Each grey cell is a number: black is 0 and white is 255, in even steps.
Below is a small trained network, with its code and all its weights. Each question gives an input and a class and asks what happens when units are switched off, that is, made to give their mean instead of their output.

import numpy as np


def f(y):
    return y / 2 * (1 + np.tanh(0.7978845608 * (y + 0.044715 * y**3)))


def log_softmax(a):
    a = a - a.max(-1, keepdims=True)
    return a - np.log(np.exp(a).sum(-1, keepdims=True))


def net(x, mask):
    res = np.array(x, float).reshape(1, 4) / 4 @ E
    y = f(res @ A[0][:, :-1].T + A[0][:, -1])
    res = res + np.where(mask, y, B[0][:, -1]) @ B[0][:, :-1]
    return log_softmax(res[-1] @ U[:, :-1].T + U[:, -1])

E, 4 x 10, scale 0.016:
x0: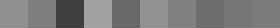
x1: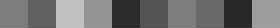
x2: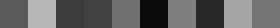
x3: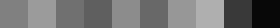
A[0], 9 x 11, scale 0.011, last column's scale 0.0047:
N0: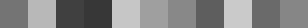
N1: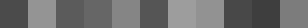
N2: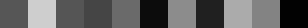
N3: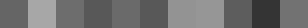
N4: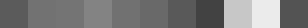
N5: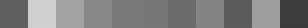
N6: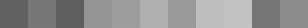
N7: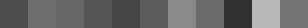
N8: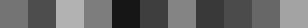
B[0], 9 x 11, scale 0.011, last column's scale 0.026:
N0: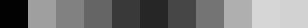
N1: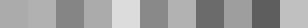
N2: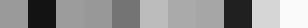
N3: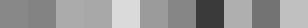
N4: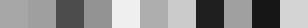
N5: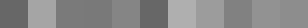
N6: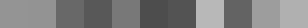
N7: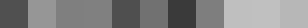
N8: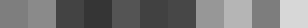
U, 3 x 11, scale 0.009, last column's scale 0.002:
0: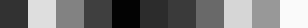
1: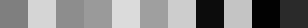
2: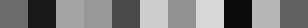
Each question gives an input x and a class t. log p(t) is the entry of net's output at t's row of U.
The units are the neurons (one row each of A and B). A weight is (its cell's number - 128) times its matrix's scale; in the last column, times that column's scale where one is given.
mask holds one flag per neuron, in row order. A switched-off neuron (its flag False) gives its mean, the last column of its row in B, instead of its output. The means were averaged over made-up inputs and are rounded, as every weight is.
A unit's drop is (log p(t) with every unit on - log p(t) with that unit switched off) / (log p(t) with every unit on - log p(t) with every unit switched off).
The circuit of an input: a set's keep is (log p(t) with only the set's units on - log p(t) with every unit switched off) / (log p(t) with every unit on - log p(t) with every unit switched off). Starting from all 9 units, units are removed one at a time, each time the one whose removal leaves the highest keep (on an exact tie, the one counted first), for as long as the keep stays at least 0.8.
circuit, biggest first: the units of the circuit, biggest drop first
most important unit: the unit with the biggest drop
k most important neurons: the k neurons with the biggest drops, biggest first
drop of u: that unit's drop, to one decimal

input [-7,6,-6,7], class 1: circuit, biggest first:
(N2)
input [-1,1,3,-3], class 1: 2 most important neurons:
(N4; N0)
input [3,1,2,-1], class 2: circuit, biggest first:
(N0; N1)
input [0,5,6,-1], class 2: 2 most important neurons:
(N2; N0)
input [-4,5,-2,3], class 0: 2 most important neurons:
(N2; N4)
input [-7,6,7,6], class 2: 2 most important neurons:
(N2; N4)
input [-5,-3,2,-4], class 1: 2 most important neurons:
(N4; N8)
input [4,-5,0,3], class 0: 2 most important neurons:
(N0; N4)
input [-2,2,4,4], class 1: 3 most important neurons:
(N1; N3; N0)
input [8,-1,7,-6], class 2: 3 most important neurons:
(N2; N1; N3)
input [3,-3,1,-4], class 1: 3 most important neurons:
(N4; N8; N7)
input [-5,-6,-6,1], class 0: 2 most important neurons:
(N2; N6)
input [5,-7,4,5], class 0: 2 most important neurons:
(N0; N4)
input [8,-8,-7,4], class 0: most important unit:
N2
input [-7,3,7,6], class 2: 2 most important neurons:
(N2; N4)
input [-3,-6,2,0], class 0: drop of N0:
0.1
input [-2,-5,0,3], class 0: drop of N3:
0.0
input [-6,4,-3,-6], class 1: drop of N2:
0.3
